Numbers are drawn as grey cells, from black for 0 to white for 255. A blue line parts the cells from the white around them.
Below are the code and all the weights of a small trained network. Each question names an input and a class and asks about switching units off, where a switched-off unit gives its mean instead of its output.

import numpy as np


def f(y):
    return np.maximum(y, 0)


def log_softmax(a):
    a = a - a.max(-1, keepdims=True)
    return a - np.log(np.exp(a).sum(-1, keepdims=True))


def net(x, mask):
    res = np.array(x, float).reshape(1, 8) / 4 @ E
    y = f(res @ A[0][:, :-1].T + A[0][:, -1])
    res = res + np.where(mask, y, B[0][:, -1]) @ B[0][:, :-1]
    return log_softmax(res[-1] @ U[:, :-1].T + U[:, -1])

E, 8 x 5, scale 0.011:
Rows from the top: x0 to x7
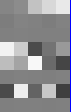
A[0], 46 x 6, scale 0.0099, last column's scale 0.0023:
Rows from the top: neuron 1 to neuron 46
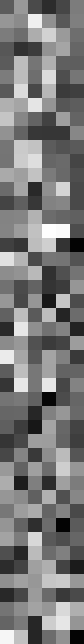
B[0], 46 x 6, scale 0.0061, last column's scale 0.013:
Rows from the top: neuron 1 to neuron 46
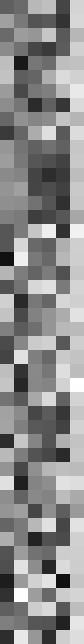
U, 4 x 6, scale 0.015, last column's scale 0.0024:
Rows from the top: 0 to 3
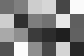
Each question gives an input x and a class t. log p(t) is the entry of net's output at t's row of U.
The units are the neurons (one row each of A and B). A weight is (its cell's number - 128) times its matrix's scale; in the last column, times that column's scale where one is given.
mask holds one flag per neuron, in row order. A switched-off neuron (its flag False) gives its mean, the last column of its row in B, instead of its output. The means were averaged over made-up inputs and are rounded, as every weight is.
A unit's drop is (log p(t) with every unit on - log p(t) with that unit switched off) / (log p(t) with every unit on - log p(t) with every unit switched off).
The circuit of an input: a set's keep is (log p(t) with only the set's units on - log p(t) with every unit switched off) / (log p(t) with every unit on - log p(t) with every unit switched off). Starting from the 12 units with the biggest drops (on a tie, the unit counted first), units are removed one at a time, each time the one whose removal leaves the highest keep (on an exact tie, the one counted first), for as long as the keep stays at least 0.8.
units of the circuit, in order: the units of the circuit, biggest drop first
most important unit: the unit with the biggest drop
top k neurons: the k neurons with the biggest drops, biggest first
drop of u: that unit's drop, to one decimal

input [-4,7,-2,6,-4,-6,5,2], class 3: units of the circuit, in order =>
(neuron 46)
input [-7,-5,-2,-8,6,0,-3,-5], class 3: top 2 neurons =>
(neuron 43; neuron 41)
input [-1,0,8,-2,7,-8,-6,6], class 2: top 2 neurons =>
(neuron 39; neuron 28)
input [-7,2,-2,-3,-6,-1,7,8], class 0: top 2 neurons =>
(neuron 38; neuron 1)
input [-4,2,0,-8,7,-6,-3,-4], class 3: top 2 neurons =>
(neuron 43; neuron 41)
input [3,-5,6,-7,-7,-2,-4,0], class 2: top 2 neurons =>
(neuron 45; neuron 4)
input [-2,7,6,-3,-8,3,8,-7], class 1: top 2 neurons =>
(neuron 28; neuron 7)
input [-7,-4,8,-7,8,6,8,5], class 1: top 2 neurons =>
(neuron 28; neuron 23)
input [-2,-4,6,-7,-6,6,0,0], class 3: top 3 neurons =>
(neuron 43; neuron 41; neuron 32)
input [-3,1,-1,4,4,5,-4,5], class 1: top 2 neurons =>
(neuron 35; neuron 22)
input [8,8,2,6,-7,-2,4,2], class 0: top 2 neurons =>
(neuron 17; neuron 42)
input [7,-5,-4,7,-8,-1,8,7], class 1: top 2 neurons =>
(neuron 28; neuron 6)
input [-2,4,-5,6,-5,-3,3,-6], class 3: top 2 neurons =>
(neuron 46; neuron 19)
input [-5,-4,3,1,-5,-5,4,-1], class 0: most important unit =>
neuron 38
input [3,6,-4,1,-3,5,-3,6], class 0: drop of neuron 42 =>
0.2
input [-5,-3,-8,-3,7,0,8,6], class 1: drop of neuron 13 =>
0.0
